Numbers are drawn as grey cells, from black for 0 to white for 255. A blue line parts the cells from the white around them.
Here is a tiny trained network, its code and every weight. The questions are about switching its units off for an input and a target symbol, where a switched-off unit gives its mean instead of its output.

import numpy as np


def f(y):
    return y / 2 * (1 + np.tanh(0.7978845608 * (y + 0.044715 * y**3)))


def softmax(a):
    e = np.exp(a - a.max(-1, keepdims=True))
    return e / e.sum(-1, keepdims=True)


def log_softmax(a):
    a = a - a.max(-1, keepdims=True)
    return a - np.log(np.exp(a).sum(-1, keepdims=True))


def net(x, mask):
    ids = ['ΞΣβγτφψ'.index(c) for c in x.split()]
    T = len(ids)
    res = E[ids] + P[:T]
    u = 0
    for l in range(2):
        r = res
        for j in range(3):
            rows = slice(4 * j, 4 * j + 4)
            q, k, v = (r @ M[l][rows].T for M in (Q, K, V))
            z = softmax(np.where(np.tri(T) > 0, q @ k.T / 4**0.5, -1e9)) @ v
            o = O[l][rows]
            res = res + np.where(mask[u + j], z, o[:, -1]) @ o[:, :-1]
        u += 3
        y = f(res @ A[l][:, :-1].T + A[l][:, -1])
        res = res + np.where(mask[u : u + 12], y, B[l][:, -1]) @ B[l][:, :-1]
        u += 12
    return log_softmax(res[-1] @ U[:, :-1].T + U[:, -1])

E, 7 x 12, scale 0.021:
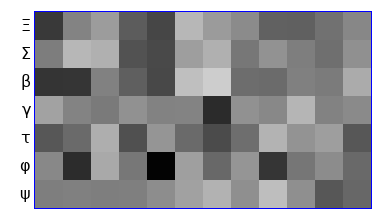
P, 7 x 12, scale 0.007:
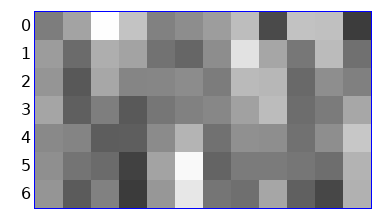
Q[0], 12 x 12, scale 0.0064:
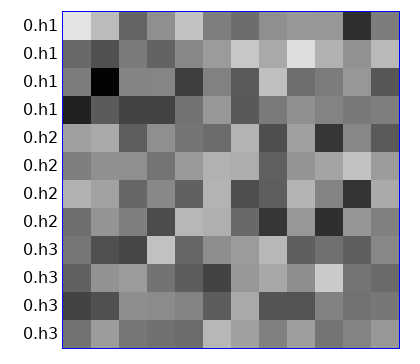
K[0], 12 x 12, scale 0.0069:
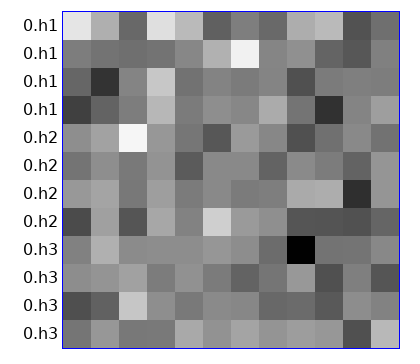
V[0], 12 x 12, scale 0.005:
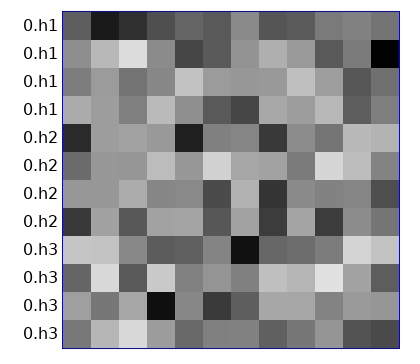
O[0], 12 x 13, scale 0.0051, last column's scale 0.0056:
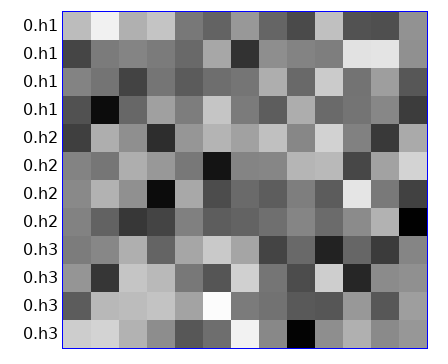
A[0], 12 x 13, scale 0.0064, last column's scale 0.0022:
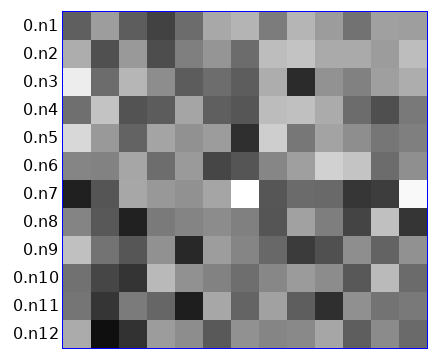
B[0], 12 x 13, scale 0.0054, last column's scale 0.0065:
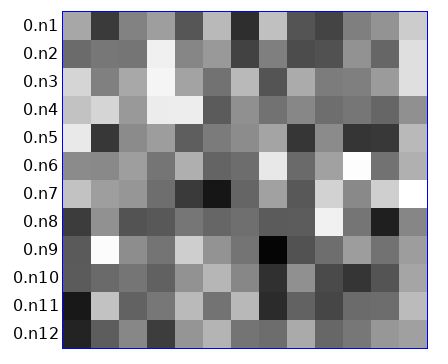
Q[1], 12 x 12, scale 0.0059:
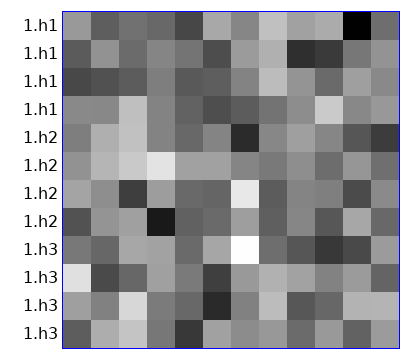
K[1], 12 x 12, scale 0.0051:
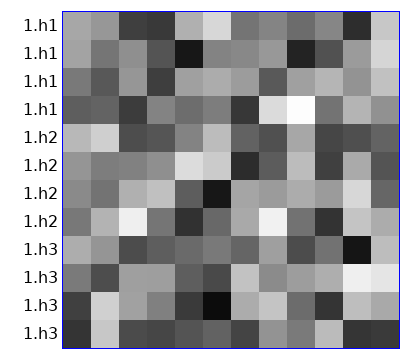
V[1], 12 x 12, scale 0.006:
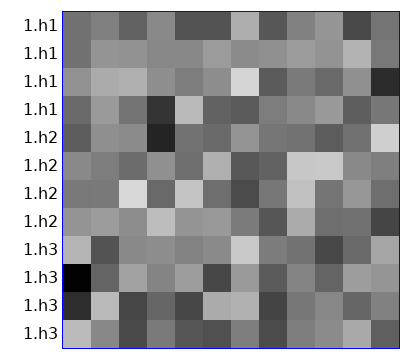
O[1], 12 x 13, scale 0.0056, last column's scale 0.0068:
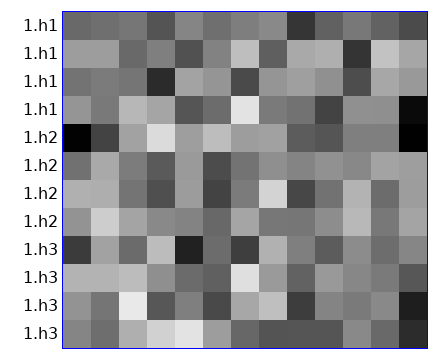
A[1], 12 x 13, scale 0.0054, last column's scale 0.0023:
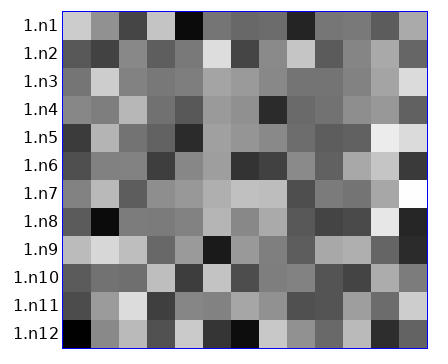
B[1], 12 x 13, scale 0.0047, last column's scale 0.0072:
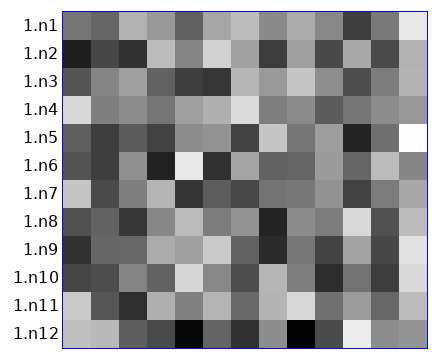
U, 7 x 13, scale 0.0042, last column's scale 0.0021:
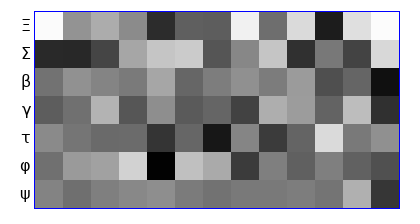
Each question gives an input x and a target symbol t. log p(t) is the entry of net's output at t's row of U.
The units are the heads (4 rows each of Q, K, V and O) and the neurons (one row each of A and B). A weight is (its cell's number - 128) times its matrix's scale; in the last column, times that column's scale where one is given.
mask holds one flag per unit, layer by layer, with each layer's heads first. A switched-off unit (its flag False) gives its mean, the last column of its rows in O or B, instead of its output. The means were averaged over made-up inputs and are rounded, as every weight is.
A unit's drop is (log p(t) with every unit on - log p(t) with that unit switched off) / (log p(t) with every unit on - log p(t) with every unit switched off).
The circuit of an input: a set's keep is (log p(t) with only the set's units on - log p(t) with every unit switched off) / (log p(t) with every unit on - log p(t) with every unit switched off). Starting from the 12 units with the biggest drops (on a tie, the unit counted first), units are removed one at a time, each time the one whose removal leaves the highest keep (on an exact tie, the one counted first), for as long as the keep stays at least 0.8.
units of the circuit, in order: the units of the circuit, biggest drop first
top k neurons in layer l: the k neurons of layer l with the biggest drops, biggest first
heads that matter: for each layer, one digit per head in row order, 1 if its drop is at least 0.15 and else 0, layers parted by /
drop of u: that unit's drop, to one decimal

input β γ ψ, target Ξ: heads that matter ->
000 / 010
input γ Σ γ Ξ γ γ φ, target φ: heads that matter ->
100 / 000
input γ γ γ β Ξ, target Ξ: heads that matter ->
100 / 000
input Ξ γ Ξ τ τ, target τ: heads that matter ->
001 / 010
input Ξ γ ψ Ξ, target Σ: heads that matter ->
010 / 010
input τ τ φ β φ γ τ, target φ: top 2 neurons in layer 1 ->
1.n9, 1.n5
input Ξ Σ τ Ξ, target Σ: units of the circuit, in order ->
1.h2, 0.n3, 1.n10
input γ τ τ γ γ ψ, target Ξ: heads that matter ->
001 / 010
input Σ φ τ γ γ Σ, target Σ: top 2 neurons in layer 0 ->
0.n3, 0.n1
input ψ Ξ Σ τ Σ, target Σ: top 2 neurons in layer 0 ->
0.n1, 0.n3
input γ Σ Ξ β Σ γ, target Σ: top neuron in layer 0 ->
0.n7
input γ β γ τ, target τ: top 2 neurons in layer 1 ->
1.n12, 1.n9
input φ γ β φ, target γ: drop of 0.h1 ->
0.1
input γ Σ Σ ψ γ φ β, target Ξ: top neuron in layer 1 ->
1.n9
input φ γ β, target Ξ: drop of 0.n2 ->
-0.1
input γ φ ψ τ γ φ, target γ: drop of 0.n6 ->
0.0
